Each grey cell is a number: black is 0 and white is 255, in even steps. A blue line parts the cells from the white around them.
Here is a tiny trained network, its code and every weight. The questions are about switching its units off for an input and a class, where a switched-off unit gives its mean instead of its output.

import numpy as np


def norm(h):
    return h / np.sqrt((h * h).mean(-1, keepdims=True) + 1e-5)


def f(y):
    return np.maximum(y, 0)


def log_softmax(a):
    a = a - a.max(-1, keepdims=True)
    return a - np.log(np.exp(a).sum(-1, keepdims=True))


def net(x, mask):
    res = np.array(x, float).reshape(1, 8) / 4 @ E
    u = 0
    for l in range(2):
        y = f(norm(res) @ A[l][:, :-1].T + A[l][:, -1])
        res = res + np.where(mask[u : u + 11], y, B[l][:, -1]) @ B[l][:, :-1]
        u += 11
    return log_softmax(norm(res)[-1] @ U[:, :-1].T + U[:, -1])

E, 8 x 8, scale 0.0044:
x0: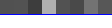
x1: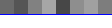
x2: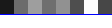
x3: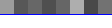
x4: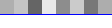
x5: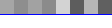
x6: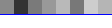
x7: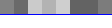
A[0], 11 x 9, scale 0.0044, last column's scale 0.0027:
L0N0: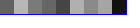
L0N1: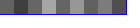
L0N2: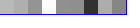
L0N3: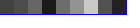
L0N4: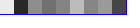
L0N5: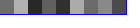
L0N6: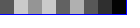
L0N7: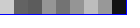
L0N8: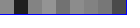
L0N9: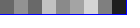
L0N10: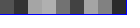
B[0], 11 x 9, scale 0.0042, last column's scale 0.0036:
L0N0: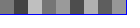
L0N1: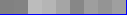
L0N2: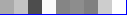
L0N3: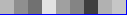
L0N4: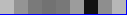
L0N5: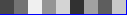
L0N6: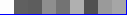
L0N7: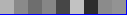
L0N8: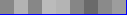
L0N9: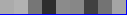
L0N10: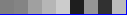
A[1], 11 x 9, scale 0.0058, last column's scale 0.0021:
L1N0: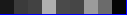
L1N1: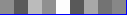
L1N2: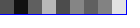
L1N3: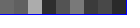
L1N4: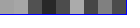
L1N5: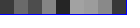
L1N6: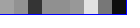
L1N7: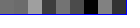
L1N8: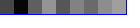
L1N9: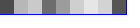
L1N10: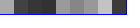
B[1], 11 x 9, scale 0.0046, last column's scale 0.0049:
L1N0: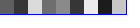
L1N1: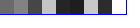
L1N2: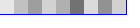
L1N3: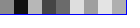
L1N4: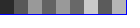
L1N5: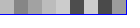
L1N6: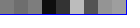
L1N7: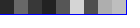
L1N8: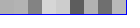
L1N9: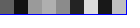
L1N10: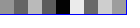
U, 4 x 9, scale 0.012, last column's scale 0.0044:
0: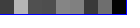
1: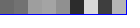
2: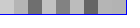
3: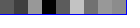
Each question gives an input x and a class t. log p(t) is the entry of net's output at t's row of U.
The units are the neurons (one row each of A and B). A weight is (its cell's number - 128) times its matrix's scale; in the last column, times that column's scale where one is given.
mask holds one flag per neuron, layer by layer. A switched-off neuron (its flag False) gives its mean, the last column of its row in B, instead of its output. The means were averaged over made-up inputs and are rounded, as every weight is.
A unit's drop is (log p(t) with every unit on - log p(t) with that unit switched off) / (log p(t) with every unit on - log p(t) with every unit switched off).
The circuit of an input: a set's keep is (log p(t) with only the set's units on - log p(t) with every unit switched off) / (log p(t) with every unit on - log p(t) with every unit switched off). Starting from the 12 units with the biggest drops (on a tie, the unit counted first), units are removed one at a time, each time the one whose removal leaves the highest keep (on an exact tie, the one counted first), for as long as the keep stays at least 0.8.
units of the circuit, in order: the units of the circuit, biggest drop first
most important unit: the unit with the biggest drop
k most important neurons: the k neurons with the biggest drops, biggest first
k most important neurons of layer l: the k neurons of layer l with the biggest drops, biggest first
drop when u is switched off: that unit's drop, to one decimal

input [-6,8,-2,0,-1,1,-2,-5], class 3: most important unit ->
L0N2
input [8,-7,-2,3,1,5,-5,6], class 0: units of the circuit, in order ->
(L1N2, L1N7)
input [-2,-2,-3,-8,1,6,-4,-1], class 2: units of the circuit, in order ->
(L0N2, L1N0)
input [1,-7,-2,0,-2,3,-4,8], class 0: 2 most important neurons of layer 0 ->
(L0N5, L0N10)
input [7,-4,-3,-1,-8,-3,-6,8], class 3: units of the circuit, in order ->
(L1N7, L1N3)
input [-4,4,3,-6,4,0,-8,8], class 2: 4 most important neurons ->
(L0N6, L0N2, L1N0, L0N5)
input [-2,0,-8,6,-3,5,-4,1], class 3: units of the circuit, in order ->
(L1N4, L1N7)
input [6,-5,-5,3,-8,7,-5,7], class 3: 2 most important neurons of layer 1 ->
(L1N3, L1N7)
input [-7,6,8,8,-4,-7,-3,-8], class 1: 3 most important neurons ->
(L1N5, L1N8, L0N3)
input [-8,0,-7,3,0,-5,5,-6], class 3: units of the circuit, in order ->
(L1N4, L1N2)
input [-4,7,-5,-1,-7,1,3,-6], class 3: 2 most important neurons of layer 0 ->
(L0N2, L0N4)
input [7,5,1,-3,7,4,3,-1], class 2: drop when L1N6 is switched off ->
0.2
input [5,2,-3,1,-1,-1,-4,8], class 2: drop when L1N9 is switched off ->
0.0
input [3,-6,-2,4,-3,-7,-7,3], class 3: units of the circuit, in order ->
(L1N3)
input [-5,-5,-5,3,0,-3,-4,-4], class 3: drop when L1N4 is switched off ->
0.1
